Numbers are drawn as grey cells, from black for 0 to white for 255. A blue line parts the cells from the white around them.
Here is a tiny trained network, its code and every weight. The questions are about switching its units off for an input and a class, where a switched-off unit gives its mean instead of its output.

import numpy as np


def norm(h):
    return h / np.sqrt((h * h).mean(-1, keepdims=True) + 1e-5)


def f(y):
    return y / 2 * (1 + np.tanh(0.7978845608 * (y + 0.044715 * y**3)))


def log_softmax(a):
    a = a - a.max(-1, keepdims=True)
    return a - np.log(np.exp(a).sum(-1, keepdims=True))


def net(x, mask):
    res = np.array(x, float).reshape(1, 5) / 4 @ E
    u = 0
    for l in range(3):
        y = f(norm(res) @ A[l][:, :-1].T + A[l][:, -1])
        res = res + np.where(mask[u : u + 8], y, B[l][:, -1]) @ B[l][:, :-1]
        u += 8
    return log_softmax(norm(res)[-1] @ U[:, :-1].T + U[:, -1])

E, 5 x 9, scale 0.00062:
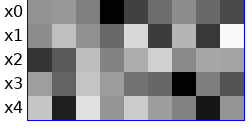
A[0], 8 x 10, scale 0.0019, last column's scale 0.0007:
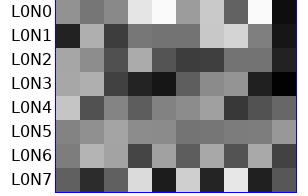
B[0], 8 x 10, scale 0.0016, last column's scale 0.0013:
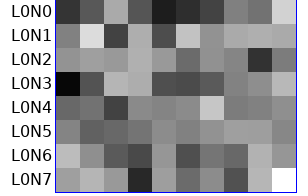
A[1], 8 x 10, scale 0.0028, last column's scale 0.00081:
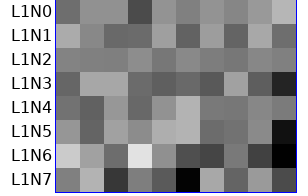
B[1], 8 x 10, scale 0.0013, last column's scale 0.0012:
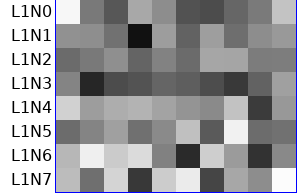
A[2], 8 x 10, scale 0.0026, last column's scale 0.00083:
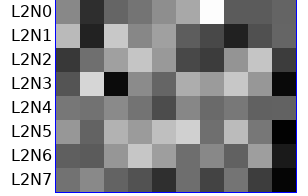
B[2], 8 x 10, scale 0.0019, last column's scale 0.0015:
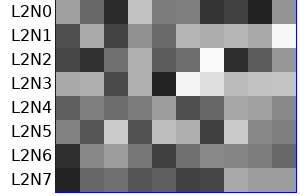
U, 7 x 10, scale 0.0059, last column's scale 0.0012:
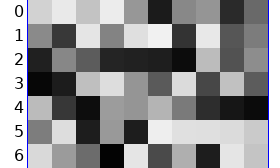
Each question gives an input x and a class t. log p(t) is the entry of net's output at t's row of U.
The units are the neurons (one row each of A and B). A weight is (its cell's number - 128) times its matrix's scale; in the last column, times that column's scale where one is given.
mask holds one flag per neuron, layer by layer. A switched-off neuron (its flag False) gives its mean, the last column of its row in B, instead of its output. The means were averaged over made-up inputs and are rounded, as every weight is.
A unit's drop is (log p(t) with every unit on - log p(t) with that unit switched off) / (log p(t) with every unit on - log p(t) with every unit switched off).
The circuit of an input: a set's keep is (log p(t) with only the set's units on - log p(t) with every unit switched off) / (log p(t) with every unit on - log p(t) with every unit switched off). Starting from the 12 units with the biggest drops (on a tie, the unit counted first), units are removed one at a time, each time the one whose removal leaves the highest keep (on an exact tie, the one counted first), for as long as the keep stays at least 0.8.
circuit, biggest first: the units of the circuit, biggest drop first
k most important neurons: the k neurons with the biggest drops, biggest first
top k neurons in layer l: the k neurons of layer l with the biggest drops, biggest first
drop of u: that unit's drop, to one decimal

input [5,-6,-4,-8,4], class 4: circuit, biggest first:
(L2N0)
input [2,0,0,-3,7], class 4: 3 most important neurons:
(L2N0, L0N7, L1N7)
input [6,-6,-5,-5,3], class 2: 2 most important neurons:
(L0N3, L2N7)
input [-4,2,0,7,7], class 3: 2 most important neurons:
(L1N7, L2N2)
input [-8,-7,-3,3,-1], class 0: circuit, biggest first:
(L1N6, L0N7)
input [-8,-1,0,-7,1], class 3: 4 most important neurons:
(L0N0, L2N2, L2N1, L0N4)
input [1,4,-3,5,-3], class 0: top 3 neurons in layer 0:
(L0N0, L0N7, L0N2)
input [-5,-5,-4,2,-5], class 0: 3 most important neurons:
(L1N6, L0N0, L0N2)
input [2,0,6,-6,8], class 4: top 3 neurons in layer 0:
(L0N3, L0N4, L0N7)
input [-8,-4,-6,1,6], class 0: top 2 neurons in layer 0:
(L0N3, L0N2)
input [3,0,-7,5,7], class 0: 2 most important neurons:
(L1N6, L0N7)
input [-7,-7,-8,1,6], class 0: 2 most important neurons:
(L1N6, L1N7)
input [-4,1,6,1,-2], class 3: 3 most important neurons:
(L2N2, L0N0, L1N7)
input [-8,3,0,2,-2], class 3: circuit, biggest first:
(L2N2)
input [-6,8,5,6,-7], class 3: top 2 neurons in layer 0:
(L0N0, L0N7)
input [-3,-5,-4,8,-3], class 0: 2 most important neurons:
(L1N6, L0N0)
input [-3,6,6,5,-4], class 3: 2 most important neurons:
(L2N2, L0N7)
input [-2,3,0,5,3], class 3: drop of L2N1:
0.1
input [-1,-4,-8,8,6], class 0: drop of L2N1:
0.1
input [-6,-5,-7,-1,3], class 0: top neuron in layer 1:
(L1N6)
